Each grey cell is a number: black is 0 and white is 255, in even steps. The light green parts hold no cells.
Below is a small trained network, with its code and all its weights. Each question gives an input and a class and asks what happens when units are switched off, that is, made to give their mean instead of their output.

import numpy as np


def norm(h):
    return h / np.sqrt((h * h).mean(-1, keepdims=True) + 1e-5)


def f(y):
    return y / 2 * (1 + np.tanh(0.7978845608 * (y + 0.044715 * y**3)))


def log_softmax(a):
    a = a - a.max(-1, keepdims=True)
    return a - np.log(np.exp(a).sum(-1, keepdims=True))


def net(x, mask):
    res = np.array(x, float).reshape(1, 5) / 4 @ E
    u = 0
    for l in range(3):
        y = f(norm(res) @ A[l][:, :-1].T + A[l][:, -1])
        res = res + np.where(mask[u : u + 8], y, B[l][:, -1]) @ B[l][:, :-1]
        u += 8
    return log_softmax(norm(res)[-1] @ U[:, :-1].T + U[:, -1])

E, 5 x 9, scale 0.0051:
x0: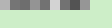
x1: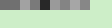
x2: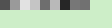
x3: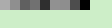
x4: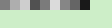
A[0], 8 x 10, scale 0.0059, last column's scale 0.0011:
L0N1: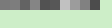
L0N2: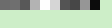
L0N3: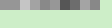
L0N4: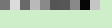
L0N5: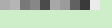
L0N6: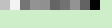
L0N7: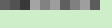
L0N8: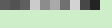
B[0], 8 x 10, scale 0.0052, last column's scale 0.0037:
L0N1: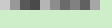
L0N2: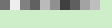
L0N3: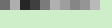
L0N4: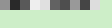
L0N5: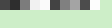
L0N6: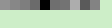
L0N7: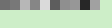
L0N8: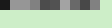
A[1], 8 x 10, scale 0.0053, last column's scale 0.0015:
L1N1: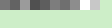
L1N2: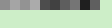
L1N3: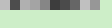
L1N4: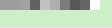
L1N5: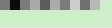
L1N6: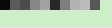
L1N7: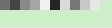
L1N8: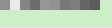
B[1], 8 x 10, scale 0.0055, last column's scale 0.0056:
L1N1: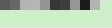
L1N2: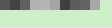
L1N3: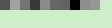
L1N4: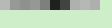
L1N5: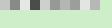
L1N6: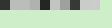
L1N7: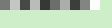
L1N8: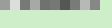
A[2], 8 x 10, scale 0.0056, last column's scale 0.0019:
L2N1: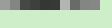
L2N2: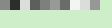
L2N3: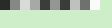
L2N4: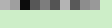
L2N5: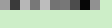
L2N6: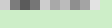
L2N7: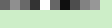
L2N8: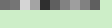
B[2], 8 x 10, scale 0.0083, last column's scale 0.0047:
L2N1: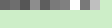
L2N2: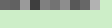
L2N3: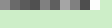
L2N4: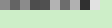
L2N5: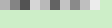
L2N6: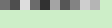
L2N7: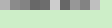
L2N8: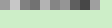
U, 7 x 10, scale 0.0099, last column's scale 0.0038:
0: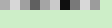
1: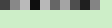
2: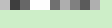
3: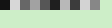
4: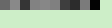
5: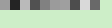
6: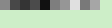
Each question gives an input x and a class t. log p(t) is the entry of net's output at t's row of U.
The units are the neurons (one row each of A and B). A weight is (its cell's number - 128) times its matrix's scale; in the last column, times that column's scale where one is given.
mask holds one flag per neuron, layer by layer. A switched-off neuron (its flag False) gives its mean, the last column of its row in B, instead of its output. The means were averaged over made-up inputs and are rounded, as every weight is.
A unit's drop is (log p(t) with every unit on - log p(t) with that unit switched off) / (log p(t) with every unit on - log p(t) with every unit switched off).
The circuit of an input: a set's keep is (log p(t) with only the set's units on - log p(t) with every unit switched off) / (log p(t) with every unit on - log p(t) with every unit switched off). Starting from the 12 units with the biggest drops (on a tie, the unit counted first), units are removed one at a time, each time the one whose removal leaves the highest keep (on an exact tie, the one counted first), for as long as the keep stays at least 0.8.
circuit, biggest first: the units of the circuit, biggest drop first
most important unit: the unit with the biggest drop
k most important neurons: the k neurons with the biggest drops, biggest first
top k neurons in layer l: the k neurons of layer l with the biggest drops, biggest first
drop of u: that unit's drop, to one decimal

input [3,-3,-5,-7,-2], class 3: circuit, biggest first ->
L1N7
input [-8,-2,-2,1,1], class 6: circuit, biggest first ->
L0N5, L2N1
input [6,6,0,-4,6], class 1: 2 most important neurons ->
L0N4, L2N2
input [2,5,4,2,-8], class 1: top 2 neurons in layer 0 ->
L0N5, L0N4
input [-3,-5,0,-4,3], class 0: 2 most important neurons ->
L0N2, L0N5
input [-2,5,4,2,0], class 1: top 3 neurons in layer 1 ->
L1N5, L1N1, L1N7
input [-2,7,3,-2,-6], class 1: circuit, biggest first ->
L2N5, L1N5, L2N2
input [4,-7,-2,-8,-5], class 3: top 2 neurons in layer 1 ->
L1N7, L1N6
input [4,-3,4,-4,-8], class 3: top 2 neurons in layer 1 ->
L1N6, L1N7
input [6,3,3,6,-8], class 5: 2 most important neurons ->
L1N5, L1N1
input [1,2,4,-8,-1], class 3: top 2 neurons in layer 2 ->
L2N4, L2N3
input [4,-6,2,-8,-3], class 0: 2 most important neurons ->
L0N2, L2N7
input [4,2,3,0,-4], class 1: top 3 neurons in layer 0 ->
L0N5, L0N4, L0N1
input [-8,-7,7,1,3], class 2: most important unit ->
L0N4
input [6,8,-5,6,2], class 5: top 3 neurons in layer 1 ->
L1N5, L1N1, L1N7
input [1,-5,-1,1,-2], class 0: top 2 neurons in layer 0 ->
L0N2, L0N5
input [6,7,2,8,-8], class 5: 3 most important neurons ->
L1N5, L1N1, L2N6
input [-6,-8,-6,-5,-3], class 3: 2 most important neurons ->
L1N6, L1N7
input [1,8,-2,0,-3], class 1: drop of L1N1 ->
0.2
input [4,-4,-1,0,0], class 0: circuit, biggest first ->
L0N2
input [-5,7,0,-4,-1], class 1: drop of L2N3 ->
0.2
